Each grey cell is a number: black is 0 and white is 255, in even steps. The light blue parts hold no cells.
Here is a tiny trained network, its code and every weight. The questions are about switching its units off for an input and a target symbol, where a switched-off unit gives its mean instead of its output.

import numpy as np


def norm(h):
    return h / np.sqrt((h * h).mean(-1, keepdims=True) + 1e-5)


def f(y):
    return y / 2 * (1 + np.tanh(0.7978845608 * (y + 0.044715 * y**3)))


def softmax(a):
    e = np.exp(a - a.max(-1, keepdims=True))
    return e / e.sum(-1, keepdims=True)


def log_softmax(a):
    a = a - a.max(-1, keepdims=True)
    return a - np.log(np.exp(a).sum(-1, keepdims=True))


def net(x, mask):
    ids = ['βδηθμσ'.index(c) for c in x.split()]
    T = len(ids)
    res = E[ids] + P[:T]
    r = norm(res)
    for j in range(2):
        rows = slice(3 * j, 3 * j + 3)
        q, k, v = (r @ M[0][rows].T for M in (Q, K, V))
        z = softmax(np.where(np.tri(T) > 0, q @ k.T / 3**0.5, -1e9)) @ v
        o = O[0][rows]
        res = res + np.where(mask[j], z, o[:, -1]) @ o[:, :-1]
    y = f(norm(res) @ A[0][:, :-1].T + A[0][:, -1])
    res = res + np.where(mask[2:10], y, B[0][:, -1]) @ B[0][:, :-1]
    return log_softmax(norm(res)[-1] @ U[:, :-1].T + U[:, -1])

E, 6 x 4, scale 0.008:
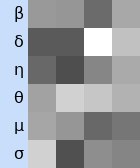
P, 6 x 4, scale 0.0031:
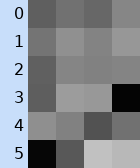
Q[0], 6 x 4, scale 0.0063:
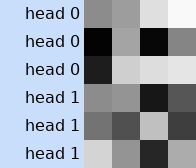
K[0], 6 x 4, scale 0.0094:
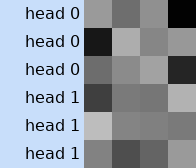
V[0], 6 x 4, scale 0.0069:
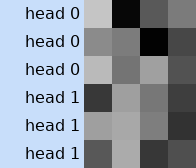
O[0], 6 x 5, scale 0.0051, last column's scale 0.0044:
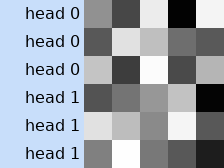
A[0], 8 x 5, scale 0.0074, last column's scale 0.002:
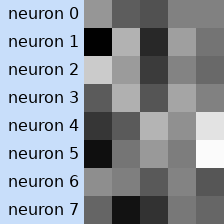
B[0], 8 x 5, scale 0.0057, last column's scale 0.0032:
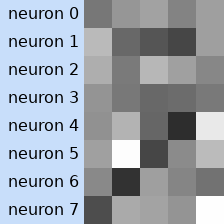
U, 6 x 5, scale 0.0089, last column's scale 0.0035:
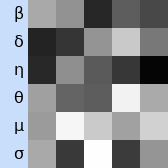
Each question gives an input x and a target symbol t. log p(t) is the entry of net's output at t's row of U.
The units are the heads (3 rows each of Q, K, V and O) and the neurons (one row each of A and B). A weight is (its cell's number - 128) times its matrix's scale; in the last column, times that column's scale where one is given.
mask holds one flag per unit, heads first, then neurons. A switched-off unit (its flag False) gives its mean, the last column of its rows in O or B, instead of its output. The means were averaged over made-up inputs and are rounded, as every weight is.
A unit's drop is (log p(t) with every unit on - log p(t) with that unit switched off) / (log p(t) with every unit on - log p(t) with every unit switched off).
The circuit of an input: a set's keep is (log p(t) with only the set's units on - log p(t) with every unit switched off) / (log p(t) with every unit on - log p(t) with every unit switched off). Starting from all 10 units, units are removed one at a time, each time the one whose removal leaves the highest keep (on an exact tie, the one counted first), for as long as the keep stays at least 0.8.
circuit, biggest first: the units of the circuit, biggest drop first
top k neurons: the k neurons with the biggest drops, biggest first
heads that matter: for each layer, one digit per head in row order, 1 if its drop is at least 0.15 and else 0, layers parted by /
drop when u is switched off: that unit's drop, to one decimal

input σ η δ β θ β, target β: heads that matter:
10
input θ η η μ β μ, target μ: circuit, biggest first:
(head 0)
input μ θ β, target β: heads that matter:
11
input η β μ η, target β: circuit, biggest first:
(head 0; head 1; neuron 1)
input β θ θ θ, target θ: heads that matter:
10
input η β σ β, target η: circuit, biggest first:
(head 1; head 0)
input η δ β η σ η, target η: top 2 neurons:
(neuron 4; neuron 5)
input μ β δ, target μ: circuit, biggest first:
(head 0; neuron 5)
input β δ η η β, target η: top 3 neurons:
(neuron 7; neuron 1; neuron 0)
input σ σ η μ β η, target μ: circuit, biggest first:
(neuron 5; head 0)
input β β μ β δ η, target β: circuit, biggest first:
(head 0; neuron 1; head 1; neuron 4)
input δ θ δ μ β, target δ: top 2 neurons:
(neuron 7; neuron 5)
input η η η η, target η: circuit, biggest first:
(head 0; neuron 5)
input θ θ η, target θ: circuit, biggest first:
(head 0)
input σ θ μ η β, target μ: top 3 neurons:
(neuron 7; neuron 2; neuron 0)
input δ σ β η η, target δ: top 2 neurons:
(neuron 7; neuron 1)
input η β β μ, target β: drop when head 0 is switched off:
1.2
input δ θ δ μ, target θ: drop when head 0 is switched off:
1.1
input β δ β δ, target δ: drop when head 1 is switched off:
-0.1
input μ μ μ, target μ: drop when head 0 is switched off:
0.2
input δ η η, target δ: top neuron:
(neuron 7)
